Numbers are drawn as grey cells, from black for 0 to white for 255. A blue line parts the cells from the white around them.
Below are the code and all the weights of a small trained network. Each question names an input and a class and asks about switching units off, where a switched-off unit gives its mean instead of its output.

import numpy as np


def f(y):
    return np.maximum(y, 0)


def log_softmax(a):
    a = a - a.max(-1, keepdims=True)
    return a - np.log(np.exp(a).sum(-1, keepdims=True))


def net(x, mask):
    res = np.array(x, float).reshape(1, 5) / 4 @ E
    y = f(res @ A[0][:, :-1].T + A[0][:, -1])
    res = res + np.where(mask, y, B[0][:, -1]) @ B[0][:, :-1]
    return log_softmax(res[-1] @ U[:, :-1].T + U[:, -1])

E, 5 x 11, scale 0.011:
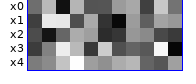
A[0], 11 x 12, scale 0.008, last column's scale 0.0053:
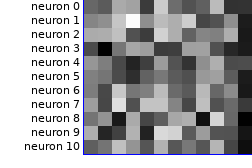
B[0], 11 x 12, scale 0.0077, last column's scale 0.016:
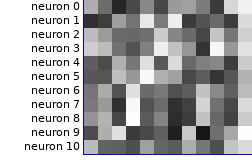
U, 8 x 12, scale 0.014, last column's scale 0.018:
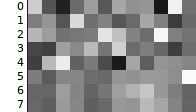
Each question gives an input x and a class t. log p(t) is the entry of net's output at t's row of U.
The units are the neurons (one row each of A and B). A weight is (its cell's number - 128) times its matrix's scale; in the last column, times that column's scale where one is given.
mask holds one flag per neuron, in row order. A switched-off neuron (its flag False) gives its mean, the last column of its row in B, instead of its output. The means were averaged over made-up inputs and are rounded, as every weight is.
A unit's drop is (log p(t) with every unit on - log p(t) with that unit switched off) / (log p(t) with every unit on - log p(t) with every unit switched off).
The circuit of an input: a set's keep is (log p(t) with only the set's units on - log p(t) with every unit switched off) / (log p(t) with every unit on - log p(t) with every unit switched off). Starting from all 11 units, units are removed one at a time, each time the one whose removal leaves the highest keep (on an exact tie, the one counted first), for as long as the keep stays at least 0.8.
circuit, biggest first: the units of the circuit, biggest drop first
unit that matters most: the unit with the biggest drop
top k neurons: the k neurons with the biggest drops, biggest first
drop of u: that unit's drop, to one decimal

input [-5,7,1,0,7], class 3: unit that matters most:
neuron 9
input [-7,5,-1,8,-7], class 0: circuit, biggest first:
neuron 0; neuron 10
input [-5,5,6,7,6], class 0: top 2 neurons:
neuron 10; neuron 0
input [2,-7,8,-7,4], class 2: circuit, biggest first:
neuron 3; neuron 0
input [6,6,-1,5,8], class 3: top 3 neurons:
neuron 1; neuron 9; neuron 7
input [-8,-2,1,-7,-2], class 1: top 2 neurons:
neuron 7; neuron 0
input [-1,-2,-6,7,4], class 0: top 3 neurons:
neuron 0; neuron 10; neuron 3
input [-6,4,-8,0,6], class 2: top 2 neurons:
neuron 2; neuron 8
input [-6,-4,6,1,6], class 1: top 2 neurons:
neuron 7; neuron 6
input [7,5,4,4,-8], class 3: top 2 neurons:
neuron 4; neuron 5
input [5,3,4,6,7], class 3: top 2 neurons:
neuron 1; neuron 7
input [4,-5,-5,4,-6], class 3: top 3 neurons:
neuron 4; neuron 3; neuron 5
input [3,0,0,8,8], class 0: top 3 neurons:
neuron 0; neuron 10; neuron 4
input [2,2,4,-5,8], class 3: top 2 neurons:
neuron 1; neuron 0
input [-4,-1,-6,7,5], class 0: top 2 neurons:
neuron 0; neuron 10
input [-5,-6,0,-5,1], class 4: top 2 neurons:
neuron 9; neuron 0
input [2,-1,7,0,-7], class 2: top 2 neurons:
neuron 3; neuron 1
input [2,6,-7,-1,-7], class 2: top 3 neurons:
neuron 9; neuron 1; neuron 2
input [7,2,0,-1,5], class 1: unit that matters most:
neuron 8
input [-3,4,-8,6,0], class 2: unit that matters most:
neuron 2
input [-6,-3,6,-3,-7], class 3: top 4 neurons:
neuron 5; neuron 4; neuron 8; neuron 2
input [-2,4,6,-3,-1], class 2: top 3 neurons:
neuron 3; neuron 9; neuron 0
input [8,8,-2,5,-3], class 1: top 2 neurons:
neuron 8; neuron 9
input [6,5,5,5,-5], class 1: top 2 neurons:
neuron 8; neuron 9
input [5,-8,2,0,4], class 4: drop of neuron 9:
1.1
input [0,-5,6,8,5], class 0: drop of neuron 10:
0.2
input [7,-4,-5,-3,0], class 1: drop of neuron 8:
0.7
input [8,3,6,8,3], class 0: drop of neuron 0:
0.7
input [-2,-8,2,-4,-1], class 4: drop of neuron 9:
0.6
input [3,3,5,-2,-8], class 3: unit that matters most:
neuron 5
